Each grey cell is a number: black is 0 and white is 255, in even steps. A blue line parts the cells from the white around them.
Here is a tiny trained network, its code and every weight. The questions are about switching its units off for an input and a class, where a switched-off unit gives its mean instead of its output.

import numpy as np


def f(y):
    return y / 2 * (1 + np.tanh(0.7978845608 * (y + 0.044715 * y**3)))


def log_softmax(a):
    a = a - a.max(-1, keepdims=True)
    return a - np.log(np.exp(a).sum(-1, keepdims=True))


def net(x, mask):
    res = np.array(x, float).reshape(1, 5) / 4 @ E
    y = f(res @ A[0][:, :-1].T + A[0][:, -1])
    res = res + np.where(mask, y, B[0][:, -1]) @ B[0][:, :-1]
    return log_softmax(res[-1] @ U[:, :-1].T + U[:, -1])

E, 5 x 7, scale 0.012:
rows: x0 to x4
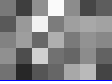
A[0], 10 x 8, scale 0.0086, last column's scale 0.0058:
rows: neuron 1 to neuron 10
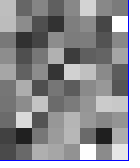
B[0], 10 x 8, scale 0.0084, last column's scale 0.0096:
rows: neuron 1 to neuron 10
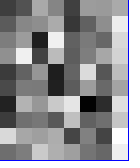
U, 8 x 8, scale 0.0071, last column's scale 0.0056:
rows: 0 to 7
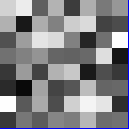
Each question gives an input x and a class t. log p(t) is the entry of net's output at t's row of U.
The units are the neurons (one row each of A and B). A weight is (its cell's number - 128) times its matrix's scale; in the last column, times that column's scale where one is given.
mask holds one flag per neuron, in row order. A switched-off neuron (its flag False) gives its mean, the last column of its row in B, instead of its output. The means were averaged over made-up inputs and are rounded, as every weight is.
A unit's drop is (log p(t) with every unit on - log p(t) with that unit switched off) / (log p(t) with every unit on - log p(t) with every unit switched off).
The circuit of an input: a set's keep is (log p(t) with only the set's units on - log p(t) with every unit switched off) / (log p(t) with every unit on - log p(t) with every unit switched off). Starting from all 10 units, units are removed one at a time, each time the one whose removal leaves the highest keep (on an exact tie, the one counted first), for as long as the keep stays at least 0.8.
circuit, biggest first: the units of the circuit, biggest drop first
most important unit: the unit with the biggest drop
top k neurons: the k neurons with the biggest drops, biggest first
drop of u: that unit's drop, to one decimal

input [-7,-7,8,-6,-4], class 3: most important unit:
neuron 7
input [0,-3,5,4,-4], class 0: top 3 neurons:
(neuron 7; neuron 10; neuron 8)
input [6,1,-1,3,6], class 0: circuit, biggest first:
(neuron 9; neuron 7)
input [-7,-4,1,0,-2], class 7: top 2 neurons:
(neuron 9; neuron 10)
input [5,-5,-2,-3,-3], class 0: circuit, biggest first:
(neuron 7; neuron 4)
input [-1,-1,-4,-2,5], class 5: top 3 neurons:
(neuron 4; neuron 5; neuron 7)
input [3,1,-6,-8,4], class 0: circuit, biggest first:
(neuron 7; neuron 9)
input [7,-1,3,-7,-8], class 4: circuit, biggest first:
(neuron 8; neuron 9)
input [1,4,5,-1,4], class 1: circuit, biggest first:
(neuron 2; neuron 4)
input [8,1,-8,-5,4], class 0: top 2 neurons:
(neuron 9; neuron 7)
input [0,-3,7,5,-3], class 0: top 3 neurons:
(neuron 7; neuron 10; neuron 8)
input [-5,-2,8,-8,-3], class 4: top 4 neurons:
(neuron 8; neuron 5; neuron 1; neuron 9)
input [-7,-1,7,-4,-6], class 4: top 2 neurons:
(neuron 8; neuron 7)
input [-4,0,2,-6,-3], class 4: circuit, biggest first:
(neuron 8)
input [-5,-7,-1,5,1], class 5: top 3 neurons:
(neuron 9; neuron 1; neuron 4)
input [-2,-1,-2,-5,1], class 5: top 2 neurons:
(neuron 7; neuron 4)
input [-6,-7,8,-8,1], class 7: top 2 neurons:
(neuron 7; neuron 6)
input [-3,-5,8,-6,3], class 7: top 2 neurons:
(neuron 7; neuron 6)
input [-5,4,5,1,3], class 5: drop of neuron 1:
0.2
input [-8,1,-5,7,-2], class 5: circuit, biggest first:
(neuron 5)
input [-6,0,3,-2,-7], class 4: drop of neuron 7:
0.2
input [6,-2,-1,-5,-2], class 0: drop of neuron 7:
0.4
